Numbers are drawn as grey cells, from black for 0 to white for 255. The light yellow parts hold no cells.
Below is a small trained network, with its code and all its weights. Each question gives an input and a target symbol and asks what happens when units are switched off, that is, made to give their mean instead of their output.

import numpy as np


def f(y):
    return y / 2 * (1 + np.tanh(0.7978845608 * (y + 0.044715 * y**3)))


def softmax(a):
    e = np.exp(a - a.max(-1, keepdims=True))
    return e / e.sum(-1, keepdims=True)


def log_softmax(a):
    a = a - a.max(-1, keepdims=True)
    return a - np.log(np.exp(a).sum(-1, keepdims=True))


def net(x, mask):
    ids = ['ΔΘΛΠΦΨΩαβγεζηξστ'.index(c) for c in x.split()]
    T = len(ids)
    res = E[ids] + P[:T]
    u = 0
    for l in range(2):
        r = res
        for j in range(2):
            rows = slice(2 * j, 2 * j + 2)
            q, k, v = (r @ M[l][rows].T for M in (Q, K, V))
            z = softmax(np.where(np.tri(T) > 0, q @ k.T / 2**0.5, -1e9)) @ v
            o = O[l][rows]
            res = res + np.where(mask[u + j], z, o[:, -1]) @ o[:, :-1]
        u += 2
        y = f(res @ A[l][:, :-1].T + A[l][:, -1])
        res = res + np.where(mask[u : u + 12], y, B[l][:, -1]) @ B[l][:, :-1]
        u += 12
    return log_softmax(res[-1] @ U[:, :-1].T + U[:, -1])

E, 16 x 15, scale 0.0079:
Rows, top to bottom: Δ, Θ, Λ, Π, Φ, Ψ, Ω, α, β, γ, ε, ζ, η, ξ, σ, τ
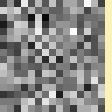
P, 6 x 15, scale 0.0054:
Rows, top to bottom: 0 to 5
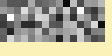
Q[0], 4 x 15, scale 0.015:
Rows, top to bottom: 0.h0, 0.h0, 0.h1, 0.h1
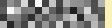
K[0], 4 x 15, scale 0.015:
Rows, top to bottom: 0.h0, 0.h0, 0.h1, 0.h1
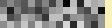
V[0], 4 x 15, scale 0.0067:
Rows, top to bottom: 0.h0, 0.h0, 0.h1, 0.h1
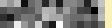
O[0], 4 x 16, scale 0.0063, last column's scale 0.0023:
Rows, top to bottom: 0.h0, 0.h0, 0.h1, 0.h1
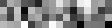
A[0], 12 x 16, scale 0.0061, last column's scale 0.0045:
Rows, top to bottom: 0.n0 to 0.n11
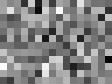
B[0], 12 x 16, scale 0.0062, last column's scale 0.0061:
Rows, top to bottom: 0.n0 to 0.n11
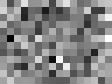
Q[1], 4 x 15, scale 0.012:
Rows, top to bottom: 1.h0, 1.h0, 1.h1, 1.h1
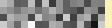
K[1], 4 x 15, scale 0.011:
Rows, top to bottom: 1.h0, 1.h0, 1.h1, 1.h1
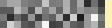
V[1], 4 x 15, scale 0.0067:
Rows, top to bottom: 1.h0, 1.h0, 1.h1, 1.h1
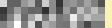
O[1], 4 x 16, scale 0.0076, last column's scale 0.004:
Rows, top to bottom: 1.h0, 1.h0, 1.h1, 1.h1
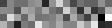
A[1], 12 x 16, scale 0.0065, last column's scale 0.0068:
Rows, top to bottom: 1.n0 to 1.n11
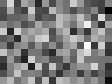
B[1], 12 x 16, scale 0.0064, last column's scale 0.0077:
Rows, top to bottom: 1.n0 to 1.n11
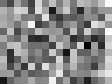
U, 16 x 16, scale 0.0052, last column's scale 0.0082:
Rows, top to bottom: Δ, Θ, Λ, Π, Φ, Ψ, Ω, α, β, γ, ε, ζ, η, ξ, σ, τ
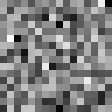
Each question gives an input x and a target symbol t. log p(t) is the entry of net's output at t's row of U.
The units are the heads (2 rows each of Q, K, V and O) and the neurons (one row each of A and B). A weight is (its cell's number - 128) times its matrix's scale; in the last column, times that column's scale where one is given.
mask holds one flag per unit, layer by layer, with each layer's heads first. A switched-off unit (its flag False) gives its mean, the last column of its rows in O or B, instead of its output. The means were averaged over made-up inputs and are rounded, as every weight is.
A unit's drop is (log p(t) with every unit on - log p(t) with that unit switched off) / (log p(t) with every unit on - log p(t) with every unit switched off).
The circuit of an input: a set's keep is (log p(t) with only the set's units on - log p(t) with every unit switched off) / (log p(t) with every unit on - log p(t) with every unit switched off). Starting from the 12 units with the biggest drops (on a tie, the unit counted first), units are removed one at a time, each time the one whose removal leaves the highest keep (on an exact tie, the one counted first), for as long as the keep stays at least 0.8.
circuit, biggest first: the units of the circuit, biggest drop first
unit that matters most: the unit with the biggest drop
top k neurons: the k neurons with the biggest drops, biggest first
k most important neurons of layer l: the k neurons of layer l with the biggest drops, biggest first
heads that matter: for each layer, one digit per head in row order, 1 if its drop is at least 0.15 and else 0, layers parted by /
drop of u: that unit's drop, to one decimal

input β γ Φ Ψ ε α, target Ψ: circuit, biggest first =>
(1.h1; 0.h0; 0.n5; 1.n3)
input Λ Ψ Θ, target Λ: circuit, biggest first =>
(0.h1; 0.n1; 0.h0; 1.n7)
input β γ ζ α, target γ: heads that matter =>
00 / 01
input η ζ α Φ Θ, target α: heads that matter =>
10 / 01
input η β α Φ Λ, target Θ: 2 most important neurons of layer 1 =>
(1.n7; 1.n3)
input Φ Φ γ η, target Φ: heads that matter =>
00 / 01
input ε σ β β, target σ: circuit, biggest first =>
(0.h1; 1.n8; 1.h1)
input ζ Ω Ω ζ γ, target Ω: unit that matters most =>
0.h0
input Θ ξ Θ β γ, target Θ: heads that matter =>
11 / 01
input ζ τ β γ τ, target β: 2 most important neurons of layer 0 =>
(0.n5; 0.n0)
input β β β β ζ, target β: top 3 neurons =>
(1.n0; 1.n11; 0.n5)
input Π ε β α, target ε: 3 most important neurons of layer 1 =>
(1.n5; 1.n11; 1.n8)
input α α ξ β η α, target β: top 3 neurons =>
(0.n5; 1.n0; 1.n11)
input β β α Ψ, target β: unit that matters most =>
1.n0
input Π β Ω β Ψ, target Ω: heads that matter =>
11 / 01
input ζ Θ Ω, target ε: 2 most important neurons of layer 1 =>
(1.n5; 1.n9)
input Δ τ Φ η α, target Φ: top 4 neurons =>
(1.n1; 0.n5; 1.n0; 1.n9)
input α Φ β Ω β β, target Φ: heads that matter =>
11 / 11
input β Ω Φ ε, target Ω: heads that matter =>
10 / 11
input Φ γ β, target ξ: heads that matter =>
00 / 01
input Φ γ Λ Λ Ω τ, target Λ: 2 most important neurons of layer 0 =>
(0.n1; 0.n5)
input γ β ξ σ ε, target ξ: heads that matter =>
11 / 01
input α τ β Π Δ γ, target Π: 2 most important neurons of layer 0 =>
(0.n9; 0.n2)
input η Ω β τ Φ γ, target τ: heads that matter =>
10 / 00
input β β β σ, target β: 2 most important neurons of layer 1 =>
(1.n0; 1.n11)
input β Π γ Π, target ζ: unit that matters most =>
1.h0
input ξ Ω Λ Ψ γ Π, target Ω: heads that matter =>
11 / 11
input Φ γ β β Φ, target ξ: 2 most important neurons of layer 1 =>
(1.n9; 1.n0)
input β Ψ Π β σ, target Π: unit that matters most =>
0.h1
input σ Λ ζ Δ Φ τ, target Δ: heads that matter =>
11 / 01
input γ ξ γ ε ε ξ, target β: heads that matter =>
00 / 01
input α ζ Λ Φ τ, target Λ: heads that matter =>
11 / 01
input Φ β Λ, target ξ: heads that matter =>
00 / 01
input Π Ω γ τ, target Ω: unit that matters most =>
1.n1
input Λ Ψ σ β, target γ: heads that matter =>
11 / 10
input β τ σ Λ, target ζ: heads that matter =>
11 / 11
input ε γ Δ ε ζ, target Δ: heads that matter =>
11 / 01
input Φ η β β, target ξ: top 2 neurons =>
(1.n9; 0.n5)
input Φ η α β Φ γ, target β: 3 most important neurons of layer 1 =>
(1.n0; 1.n11; 1.n4)
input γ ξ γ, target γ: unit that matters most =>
1.h1
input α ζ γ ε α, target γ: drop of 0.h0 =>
0.2
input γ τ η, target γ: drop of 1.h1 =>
0.6
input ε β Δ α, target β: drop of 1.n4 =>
0.2
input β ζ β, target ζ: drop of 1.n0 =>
0.3
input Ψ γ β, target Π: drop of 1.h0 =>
0.4
